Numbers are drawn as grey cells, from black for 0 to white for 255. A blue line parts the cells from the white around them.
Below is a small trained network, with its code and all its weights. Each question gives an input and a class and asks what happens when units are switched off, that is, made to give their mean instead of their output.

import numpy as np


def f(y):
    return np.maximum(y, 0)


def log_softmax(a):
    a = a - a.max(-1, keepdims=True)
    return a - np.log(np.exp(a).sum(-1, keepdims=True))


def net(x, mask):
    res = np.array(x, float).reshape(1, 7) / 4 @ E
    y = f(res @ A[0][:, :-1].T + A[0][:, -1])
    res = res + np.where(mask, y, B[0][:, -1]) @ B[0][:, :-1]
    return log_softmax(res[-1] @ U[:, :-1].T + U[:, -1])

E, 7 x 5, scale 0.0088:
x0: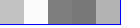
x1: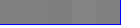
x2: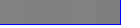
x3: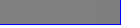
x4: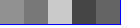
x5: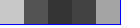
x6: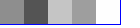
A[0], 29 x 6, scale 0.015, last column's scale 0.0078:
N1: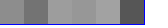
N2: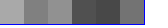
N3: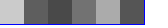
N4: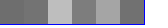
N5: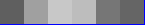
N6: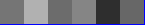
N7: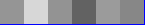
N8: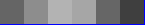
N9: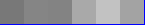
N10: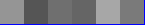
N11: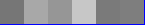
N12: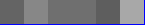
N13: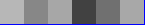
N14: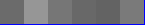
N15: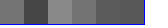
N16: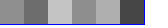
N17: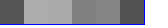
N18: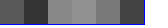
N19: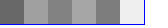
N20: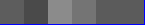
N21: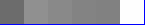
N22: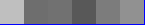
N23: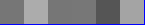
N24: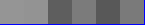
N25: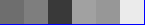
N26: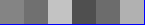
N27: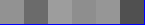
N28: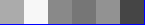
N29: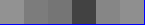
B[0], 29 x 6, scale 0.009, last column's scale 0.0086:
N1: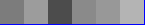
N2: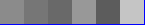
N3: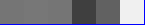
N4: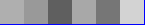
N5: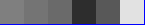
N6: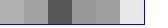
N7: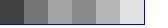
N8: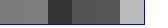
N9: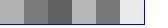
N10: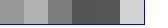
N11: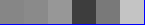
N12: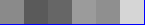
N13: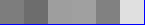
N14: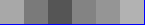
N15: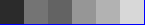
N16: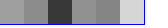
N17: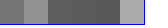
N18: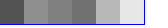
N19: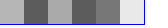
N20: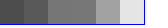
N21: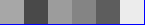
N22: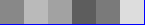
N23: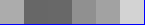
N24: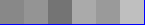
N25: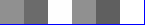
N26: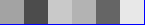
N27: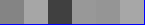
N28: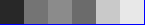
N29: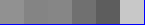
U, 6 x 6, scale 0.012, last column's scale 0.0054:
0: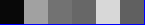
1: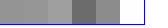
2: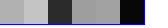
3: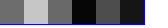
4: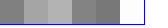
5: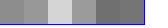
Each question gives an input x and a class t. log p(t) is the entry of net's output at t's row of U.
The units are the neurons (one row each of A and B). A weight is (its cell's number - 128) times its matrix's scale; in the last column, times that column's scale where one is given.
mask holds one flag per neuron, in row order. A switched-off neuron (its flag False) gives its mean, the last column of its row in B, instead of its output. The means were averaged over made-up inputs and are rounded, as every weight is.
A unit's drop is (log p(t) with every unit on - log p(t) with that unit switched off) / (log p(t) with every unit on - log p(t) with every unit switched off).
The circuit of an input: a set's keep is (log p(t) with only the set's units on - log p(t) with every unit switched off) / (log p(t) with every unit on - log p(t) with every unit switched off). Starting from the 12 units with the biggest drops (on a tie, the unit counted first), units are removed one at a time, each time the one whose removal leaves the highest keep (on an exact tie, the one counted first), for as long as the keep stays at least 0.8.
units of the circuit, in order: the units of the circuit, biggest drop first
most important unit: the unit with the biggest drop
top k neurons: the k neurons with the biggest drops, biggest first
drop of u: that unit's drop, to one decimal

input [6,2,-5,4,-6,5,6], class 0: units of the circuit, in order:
(N28)
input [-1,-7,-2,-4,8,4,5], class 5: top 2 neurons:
(N26; N13)
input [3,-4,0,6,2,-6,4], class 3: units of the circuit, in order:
(N5; N17)
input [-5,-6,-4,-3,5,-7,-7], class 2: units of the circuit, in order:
(N6; N25)
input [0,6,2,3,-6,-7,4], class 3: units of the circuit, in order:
(N5; N11)
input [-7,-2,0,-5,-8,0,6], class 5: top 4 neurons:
(N25; N28; N9; N7)
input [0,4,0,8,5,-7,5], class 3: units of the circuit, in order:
(N5; N8)
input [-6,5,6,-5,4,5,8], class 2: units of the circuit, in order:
(N16; N4; N25)
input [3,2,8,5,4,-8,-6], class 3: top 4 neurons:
(N5; N8; N17; N11)
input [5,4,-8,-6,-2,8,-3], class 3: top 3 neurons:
(N3; N26; N22)
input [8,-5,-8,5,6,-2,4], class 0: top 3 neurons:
(N28; N7; N25)
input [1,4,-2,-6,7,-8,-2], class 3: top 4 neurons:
(N5; N8; N17; N25)
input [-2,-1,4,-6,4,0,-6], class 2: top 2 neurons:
(N25; N6)
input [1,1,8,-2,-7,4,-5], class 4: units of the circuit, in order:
(N25)
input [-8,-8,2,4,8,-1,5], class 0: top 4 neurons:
(N15; N18; N20; N25)
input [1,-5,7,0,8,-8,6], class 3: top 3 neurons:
(N5; N8; N17)
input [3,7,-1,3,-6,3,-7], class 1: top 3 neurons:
(N25; N16; N9)
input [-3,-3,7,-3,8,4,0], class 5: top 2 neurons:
(N26; N13)
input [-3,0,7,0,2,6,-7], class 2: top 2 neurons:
(N6; N24)
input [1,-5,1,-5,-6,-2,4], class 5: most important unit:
N25
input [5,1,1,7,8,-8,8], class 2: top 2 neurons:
(N16; N4)
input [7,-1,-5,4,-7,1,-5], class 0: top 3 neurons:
(N28; N7; N26)
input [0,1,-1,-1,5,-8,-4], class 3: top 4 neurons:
(N5; N8; N17; N25)
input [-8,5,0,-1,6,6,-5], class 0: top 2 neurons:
(N15; N20)
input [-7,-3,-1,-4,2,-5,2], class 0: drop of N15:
0.2
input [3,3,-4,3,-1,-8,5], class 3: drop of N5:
0.3
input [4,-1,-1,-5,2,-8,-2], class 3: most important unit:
N5
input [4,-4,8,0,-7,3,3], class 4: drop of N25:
0.2
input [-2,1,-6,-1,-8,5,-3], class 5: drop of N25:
0.7
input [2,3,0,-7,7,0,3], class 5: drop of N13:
0.2
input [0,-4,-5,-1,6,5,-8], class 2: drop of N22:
0.0
